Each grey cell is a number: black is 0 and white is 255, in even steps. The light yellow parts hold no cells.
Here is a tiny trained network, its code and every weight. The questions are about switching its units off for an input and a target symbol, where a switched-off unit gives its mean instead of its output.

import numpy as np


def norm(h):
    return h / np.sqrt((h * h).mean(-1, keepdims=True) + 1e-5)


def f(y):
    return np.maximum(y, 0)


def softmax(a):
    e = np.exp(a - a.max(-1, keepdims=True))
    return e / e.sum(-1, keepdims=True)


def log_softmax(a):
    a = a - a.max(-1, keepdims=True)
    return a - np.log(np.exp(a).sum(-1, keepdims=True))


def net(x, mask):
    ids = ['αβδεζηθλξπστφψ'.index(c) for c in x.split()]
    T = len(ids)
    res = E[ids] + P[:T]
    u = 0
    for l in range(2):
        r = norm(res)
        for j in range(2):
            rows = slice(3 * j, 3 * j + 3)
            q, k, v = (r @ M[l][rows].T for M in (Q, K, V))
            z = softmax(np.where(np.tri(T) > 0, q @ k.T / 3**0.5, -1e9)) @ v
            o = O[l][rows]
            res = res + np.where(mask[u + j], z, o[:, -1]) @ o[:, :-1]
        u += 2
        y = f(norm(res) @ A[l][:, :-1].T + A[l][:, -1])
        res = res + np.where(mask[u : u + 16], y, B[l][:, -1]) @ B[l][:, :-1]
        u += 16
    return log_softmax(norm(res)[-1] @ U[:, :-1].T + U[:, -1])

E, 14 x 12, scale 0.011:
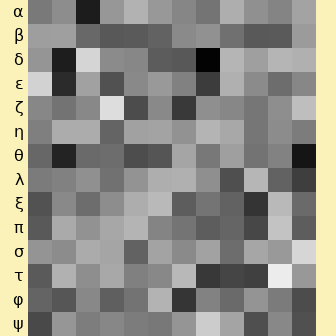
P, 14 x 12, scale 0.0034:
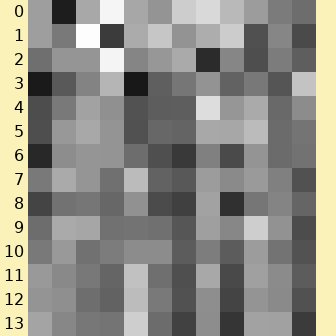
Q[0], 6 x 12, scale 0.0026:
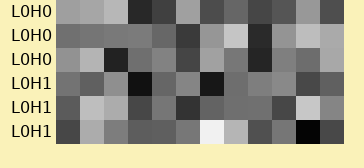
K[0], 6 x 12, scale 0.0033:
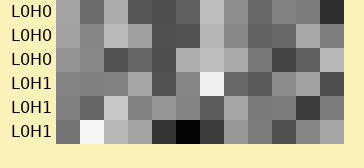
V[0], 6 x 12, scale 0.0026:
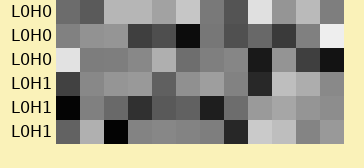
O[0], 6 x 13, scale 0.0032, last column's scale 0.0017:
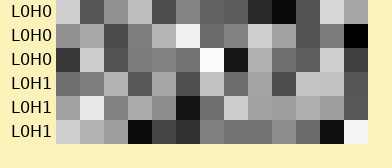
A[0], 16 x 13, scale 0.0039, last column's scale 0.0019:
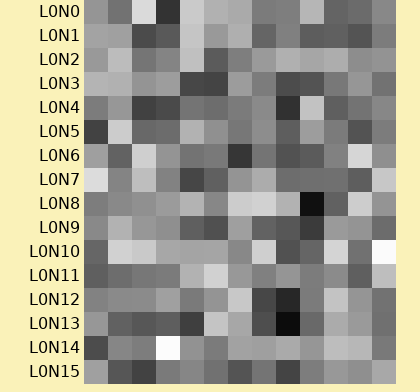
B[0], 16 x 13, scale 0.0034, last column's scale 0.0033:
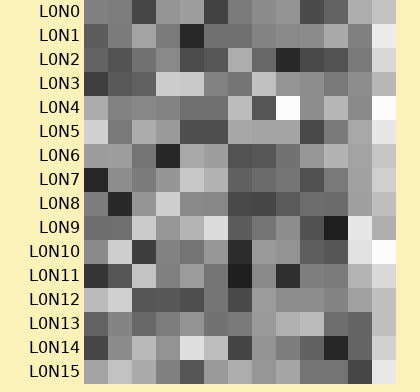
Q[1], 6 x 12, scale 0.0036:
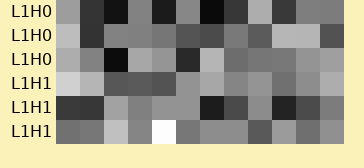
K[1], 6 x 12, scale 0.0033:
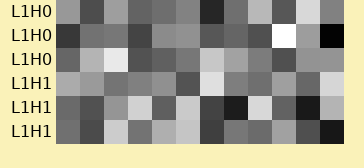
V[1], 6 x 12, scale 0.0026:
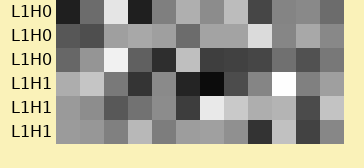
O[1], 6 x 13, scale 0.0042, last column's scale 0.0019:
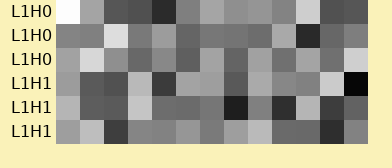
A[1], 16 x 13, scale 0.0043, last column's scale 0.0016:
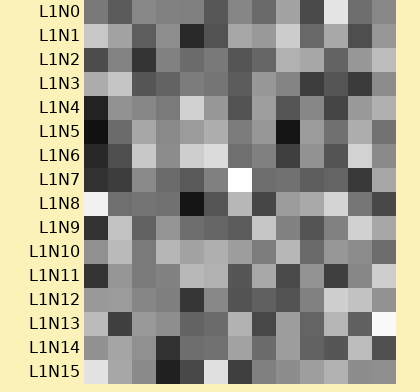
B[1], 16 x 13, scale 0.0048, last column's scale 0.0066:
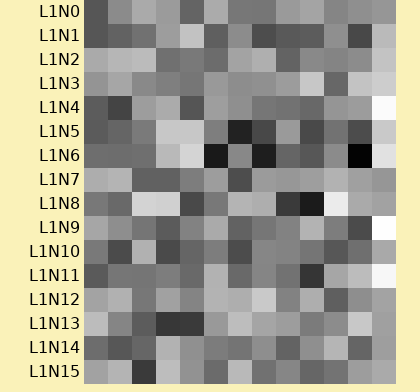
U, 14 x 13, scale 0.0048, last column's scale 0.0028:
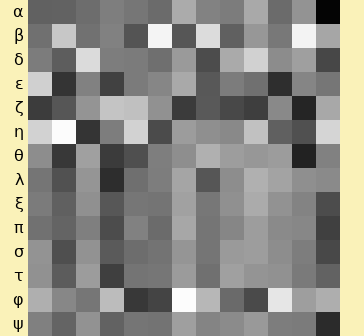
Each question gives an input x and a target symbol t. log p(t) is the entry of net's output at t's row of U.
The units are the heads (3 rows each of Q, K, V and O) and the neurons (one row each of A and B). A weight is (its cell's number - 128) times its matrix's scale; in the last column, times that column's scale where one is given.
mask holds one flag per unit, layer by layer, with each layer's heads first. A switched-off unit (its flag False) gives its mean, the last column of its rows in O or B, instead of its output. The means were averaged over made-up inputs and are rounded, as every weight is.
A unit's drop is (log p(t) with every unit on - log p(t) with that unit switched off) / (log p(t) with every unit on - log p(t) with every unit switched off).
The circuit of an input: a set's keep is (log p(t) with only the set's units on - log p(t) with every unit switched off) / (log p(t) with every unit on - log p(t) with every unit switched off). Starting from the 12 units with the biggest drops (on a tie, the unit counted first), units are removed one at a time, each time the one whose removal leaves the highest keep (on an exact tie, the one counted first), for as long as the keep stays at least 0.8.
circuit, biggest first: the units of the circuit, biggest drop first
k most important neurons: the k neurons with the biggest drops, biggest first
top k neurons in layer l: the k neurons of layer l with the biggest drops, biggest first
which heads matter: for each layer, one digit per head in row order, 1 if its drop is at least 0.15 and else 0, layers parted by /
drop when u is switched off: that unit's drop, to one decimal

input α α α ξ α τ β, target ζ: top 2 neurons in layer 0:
(L0N7; L0N3)
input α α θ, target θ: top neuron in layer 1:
(L1N7)
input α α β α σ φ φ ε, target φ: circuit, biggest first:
(L1H0; L1N8; L0N14; L1N15)
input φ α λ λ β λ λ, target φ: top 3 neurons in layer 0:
(L0N14; L0N4; L0N5)
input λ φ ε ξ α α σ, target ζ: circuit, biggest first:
(L1N6; L1N5)
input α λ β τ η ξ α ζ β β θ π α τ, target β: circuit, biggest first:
(L0N12; L0N10; L1N12)
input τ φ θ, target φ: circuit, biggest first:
(L1H0; L1N8)
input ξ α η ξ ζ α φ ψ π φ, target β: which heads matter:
00 / 11
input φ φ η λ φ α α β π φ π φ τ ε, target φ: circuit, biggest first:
(L1H0; L1N8; L1N15)
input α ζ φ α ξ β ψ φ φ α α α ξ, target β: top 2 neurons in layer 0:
(L0N10; L0N14)
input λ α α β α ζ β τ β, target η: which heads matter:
10 / 01
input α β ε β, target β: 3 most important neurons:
(L0N4; L0N11; L0N14)
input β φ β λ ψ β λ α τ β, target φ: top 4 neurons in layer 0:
(L0N4; L0N14; L0N10; L0N11)
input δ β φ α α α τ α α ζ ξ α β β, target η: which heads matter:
10 / 11
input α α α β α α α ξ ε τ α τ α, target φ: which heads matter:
01 / 00
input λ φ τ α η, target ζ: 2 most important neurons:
(L1N6; L0N8)
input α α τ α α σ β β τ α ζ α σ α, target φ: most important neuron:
(L1N8)
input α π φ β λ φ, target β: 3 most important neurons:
(L0N14; L1N6; L0N7)
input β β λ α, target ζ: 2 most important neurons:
(L0N14; L0N0)
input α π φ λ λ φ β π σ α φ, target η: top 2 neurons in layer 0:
(L0N14; L0N7)
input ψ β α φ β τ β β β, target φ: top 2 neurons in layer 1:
(L1N8; L1N1)
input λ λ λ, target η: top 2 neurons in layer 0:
(L0N12; L0N7)
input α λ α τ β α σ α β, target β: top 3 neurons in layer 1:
(L1N6; L1N5; L1N9)
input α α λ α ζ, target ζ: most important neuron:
(L1N6)
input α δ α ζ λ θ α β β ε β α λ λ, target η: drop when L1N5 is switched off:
0.1
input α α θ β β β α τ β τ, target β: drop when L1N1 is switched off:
0.2
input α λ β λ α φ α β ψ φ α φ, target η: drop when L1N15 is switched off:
0.5
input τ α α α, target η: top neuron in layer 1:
(L1N4)
